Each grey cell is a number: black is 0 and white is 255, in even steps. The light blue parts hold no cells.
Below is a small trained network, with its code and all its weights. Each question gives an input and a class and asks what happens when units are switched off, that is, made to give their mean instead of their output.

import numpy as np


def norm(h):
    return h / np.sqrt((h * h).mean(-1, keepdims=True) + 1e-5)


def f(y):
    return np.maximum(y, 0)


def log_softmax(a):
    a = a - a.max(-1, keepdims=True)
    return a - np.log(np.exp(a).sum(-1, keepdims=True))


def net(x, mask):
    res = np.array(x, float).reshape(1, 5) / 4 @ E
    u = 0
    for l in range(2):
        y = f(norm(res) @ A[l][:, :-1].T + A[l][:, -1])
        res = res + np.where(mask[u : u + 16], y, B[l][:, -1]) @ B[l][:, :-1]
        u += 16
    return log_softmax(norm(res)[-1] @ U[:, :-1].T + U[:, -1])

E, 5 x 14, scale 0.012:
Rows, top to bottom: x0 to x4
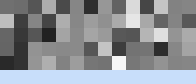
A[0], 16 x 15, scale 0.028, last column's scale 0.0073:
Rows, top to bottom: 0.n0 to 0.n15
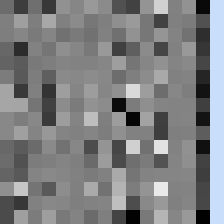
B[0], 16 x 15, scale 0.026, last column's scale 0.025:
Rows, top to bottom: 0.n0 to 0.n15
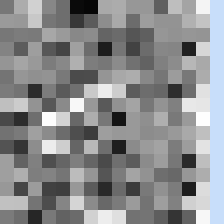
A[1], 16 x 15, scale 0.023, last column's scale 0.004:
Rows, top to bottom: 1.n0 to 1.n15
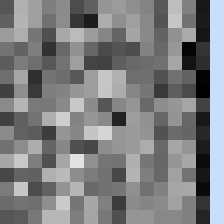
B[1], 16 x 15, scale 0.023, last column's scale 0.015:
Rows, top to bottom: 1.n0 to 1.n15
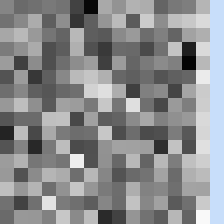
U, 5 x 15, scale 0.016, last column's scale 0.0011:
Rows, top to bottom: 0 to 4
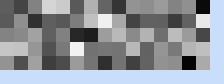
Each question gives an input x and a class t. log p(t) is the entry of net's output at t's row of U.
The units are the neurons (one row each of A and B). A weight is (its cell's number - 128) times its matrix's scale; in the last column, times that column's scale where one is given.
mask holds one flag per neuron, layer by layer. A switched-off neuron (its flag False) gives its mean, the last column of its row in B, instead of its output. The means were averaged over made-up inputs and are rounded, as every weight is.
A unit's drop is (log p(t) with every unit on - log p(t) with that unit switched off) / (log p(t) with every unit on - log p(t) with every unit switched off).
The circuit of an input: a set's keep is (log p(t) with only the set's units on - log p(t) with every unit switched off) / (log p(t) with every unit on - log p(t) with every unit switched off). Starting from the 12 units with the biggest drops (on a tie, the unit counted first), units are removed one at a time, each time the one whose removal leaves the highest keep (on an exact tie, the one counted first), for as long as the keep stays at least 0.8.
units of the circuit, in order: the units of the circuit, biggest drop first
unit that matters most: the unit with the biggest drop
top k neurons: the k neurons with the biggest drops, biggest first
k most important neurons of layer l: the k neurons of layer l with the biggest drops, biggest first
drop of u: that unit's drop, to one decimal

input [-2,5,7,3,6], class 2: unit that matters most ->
0.n0
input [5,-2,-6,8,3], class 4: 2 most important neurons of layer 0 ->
(0.n0 0.n8)
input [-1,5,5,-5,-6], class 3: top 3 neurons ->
(0.n7 0.n15 0.n3)
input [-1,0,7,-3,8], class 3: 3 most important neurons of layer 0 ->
(0.n14 0.n12 0.n4)
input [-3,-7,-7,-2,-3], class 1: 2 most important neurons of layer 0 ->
(0.n15 0.n0)
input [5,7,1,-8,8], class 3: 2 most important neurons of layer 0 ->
(0.n15 0.n14)
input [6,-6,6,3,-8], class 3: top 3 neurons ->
(0.n7 0.n8 0.n6)
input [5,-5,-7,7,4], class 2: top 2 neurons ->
(0.n1 0.n8)
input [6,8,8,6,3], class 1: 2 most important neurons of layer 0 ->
(0.n6 0.n8)
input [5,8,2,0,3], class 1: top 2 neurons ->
(0.n6 0.n8)
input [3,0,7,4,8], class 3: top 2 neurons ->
(0.n14 0.n12)
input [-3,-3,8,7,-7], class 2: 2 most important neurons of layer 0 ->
(0.n0 0.n13)
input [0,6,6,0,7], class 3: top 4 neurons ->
(0.n14 0.n15 0.n4 0.n12)
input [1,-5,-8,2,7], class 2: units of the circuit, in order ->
(0.n1)
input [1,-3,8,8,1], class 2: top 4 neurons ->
(0.n0 0.n13 0.n5 1.n1)
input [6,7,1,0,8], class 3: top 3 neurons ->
(0.n14 0.n15 0.n8)
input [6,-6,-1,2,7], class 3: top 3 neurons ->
(0.n14 0.n8 0.n6)
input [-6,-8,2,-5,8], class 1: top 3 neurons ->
(0.n15 0.n7 0.n10)
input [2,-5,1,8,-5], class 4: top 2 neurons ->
(0.n3 0.n11)
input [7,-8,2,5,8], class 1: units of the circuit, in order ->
(0.n15)
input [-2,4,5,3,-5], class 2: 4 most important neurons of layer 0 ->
(0.n0 0.n15 0.n5 0.n14)
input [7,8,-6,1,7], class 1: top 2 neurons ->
(0.n6 0.n8)
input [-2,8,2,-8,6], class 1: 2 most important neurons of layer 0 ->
(0.n6 0.n3)
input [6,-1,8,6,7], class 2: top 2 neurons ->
(0.n0 0.n8)
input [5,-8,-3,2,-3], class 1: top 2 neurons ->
(0.n15 0.n8)
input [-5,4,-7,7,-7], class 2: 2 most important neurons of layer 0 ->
(0.n9 0.n1)
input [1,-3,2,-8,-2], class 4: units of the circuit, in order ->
(0.n13)
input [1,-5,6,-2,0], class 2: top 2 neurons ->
(0.n0 0.n6)
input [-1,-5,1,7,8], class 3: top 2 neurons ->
(0.n14 0.n13)
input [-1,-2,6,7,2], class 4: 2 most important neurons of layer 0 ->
(0.n3 0.n11)
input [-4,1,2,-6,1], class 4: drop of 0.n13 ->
1.0
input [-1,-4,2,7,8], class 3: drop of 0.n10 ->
0.0
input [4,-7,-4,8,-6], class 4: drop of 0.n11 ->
1.0
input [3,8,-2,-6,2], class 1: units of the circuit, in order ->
(0.n6)
